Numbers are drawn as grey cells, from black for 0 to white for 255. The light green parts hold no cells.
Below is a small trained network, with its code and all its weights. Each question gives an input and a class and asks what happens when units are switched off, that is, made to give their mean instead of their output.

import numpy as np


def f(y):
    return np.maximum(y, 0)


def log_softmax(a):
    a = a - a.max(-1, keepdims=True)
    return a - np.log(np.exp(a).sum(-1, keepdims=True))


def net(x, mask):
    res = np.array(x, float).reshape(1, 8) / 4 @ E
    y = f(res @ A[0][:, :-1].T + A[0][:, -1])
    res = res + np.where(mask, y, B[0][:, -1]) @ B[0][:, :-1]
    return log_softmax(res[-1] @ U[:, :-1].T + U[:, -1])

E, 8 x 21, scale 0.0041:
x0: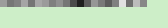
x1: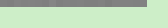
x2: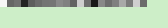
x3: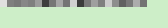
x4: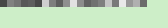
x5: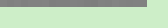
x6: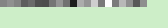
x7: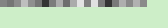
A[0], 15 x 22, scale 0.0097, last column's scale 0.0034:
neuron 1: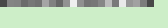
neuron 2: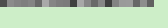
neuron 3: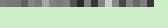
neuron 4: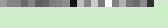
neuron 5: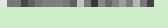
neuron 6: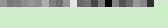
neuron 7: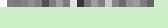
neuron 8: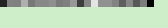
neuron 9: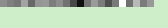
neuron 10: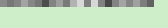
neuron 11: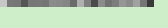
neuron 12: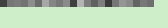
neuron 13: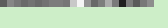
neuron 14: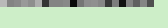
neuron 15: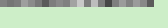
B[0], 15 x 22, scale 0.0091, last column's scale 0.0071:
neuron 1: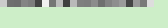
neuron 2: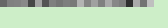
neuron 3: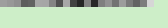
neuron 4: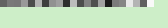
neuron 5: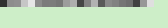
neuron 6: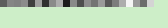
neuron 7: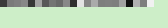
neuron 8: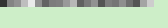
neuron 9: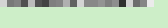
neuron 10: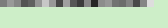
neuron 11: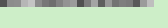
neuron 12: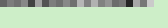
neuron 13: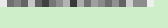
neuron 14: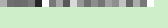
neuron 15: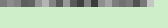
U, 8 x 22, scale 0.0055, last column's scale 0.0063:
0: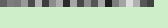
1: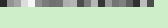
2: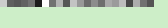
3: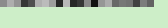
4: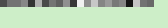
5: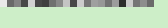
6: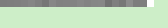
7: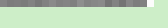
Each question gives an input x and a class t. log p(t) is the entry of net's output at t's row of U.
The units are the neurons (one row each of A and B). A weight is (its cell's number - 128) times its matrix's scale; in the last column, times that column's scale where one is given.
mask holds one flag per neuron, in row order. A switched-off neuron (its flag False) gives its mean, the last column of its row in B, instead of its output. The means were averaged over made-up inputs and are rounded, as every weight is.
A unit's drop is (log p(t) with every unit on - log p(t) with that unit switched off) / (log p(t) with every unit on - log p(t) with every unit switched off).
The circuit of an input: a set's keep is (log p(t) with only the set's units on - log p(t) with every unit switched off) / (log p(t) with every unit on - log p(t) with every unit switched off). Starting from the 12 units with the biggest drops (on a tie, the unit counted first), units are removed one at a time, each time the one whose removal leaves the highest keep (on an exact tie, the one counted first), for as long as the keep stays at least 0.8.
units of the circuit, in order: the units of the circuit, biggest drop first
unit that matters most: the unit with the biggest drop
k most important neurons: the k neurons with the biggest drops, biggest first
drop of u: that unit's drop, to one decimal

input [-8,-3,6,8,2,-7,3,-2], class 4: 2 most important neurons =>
[neuron 7; neuron 9]
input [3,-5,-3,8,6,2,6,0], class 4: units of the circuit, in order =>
[neuron 7]
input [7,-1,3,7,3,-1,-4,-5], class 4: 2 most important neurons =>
[neuron 7; neuron 13]
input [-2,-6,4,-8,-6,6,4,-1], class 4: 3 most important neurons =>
[neuron 12; neuron 2; neuron 1]
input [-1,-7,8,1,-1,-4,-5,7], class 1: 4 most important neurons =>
[neuron 5; neuron 11; neuron 4; neuron 3]
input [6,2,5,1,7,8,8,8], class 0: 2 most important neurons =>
[neuron 4; neuron 14]
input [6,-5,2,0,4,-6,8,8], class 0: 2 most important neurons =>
[neuron 4; neuron 3]
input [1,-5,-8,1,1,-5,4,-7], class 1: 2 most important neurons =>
[neuron 8; neuron 10]
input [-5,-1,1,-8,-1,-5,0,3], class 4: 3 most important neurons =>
[neuron 12; neuron 2; neuron 9]
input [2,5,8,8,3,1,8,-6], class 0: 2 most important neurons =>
[neuron 4; neuron 8]
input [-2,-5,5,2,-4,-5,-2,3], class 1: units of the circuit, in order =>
[neuron 5; neuron 11]
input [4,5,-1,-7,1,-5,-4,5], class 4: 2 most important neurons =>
[neuron 12; neuron 2]
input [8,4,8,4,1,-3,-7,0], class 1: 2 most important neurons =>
[neuron 5; neuron 11]
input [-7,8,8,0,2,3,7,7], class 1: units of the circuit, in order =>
[neuron 5]
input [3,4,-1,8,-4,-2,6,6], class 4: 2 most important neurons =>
[neuron 7; neuron 6]
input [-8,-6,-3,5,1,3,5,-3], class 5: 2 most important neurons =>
[neuron 13; neuron 6]
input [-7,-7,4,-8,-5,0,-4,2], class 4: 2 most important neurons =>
[neuron 12; neuron 2]
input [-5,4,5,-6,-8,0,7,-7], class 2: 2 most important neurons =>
[neuron 14; neuron 6]
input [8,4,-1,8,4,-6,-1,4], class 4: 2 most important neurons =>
[neuron 7; neuron 13]
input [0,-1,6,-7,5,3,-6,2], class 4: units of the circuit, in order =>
[neuron 12]
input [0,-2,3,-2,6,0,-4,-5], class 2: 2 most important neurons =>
[neuron 1; neuron 4]
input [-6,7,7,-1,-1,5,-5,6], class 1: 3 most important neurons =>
[neuron 5; neuron 11; neuron 4]
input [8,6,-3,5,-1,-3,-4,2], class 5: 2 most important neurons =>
[neuron 9; neuron 4]
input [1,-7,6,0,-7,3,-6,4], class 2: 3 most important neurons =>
[neuron 14; neuron 4; neuron 8]
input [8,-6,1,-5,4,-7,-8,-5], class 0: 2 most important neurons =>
[neuron 6; neuron 13]
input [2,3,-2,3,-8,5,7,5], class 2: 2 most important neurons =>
[neuron 14; neuron 6]
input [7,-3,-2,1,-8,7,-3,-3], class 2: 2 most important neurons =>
[neuron 14; neuron 13]
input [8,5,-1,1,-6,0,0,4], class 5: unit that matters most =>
neuron 9
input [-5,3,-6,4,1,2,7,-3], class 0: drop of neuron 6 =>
-0.1
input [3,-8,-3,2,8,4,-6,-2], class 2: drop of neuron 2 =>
0.0
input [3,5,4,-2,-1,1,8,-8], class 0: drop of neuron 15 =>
0.1
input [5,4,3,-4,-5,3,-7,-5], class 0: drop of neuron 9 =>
-0.1
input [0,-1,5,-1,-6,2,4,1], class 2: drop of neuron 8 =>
0.3
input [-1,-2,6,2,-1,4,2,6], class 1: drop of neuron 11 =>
0.3
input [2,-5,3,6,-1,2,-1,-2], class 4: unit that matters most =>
neuron 7
